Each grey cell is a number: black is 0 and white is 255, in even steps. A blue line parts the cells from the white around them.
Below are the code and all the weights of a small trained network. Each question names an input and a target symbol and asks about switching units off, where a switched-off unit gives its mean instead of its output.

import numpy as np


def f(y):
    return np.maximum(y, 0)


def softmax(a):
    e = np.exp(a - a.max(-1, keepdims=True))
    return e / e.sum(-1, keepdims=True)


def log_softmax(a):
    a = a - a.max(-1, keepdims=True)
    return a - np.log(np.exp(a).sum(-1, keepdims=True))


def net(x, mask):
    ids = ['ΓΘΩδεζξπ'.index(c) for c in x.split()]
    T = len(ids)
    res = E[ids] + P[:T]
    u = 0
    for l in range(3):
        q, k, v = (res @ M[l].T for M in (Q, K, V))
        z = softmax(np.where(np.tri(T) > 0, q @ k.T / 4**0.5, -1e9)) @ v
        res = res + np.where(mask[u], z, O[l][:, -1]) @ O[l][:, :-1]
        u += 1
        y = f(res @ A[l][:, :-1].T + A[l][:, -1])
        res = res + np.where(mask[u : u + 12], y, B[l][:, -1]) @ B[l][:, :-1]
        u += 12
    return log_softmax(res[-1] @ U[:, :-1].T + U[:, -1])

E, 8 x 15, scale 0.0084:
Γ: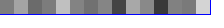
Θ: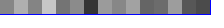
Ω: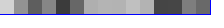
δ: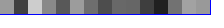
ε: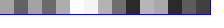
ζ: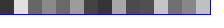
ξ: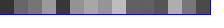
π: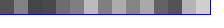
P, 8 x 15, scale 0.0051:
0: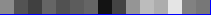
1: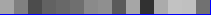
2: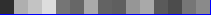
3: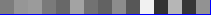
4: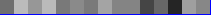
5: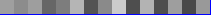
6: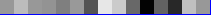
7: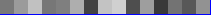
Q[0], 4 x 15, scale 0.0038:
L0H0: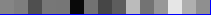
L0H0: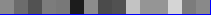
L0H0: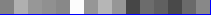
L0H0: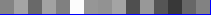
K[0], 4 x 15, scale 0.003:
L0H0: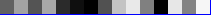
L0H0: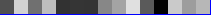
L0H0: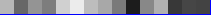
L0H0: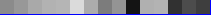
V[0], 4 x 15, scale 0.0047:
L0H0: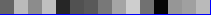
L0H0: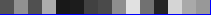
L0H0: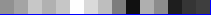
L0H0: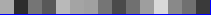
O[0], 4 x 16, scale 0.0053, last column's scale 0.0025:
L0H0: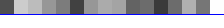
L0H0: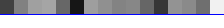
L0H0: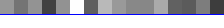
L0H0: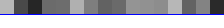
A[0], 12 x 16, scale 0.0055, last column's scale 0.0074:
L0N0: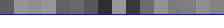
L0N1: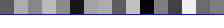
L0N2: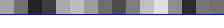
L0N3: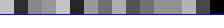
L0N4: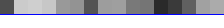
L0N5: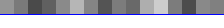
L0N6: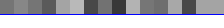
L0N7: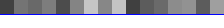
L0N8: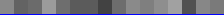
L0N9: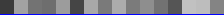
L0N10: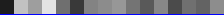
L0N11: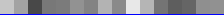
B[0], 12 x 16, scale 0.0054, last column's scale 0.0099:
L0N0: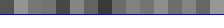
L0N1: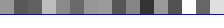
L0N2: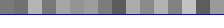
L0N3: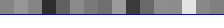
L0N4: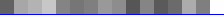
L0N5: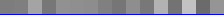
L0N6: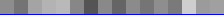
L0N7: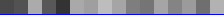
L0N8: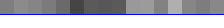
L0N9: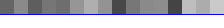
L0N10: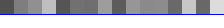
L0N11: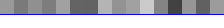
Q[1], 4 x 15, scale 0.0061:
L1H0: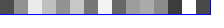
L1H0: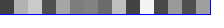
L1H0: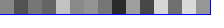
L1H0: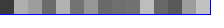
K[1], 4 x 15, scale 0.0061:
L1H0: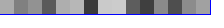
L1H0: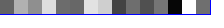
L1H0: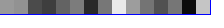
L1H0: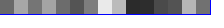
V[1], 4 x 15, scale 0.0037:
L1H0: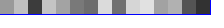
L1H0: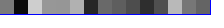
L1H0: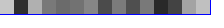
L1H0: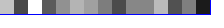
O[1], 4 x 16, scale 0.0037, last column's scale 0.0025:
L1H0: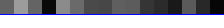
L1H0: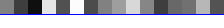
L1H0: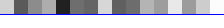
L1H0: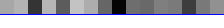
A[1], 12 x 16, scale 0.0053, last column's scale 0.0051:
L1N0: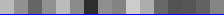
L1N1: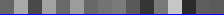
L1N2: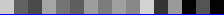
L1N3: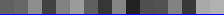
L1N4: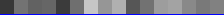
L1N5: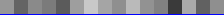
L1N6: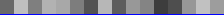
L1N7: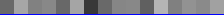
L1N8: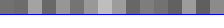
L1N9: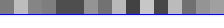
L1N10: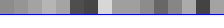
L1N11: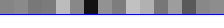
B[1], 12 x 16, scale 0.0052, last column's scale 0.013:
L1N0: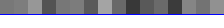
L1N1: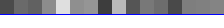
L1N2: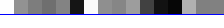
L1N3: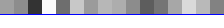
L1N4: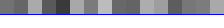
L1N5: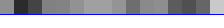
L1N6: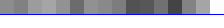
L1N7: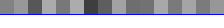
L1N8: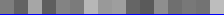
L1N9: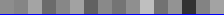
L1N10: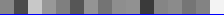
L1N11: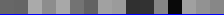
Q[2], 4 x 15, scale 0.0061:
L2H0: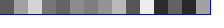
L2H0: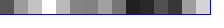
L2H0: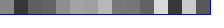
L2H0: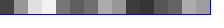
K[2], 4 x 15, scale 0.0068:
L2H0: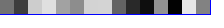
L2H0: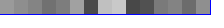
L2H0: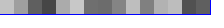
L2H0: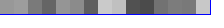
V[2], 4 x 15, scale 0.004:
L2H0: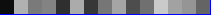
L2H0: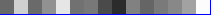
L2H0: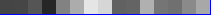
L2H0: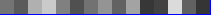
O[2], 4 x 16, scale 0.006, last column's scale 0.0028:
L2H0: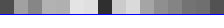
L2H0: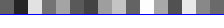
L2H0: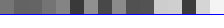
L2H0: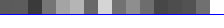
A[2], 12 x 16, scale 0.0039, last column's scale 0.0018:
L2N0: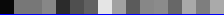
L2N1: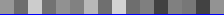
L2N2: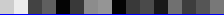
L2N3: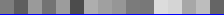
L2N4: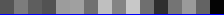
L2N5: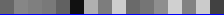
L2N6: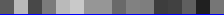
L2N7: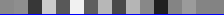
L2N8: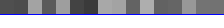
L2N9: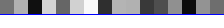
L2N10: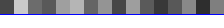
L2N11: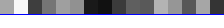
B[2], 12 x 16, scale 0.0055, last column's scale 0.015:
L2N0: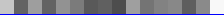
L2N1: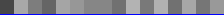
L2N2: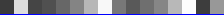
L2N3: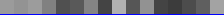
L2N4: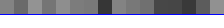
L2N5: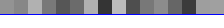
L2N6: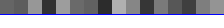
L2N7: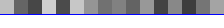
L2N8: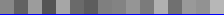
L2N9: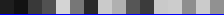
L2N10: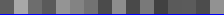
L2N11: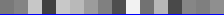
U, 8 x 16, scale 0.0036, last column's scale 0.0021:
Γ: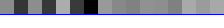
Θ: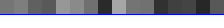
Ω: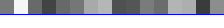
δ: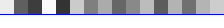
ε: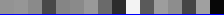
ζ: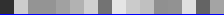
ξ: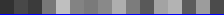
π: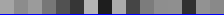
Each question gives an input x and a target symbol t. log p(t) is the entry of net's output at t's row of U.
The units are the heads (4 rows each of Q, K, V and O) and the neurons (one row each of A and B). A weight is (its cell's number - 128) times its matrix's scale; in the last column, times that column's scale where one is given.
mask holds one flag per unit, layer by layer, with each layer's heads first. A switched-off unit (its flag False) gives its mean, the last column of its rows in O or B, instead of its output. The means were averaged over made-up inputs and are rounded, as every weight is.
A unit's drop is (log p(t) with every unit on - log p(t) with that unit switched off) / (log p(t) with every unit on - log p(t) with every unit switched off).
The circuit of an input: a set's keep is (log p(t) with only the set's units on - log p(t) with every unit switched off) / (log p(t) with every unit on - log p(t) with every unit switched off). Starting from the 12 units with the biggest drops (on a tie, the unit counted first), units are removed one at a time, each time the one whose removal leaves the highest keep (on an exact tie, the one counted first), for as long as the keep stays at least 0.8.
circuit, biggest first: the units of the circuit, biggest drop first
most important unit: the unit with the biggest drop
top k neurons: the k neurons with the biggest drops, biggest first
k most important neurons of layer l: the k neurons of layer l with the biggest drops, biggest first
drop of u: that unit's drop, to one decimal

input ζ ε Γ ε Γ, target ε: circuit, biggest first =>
[L0H0, L2H0, L2N11]
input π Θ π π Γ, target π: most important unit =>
L0N1
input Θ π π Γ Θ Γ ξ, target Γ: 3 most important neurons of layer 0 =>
[L0N1, L0N10, L0N7]
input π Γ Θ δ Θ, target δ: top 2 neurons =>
[L0N1, L0N10]
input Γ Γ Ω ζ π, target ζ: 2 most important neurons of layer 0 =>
[L0N1, L0N0]
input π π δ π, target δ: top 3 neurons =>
[L0N1, L0N4, L2N7]
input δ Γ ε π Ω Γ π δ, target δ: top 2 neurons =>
[L1N3, L0N9]
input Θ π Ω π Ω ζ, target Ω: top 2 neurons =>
[L0N1, L2N2]
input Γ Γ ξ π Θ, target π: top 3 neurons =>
[L0N1, L0N10, L1N10]
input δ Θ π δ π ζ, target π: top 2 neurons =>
[L0N1, L0N9]
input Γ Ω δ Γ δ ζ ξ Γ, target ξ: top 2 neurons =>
[L2N9, L0N7]
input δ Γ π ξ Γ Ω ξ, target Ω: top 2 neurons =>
[L0N1, L2N2]
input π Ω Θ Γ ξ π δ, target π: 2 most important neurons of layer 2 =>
[L2N5, L2N3]
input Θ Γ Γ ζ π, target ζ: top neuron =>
[L0N1]
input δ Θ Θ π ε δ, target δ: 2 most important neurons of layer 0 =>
[L0N2, L0N6]
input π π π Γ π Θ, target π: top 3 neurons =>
[L0N1, L0N9, L2N5]
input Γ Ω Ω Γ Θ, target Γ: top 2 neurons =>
[L0N1, L0N10]
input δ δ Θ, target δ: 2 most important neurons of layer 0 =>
[L0N10, L0N1]
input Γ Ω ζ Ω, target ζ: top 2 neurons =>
[L0N4, L0N1]
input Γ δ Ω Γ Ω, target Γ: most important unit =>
L0N1
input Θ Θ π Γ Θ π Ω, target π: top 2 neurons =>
[L0N1, L1N10]
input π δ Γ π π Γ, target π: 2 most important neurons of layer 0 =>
[L0N1, L0N9]
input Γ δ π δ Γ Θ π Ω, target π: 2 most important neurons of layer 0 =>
[L0N9, L0N7]
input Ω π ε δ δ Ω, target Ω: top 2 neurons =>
[L2N2, L0N11]
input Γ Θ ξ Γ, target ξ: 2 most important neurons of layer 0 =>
[L0N1, L0N7]
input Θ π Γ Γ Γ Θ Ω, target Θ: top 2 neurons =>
[L0N1, L0N9]
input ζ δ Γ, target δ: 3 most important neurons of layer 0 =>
[L0N1, L0N10, L0N9]
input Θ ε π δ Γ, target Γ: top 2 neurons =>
[L0N2, L0N1]
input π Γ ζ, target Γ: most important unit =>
L0N10
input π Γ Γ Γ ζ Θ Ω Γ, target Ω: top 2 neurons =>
[L2N2, L1N5]
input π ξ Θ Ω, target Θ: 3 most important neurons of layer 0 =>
[L0N1, L0N4, L0N10]
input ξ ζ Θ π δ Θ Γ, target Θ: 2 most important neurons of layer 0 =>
[L0N1, L0N9]
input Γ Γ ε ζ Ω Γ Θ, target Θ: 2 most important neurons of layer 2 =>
[L2N6, L2N10]
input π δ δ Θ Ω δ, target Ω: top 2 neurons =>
[L2N2, L0N1]
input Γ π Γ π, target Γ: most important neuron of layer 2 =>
[L2N8]
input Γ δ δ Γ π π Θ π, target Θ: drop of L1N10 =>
0.2
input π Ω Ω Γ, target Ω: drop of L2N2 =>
0.5
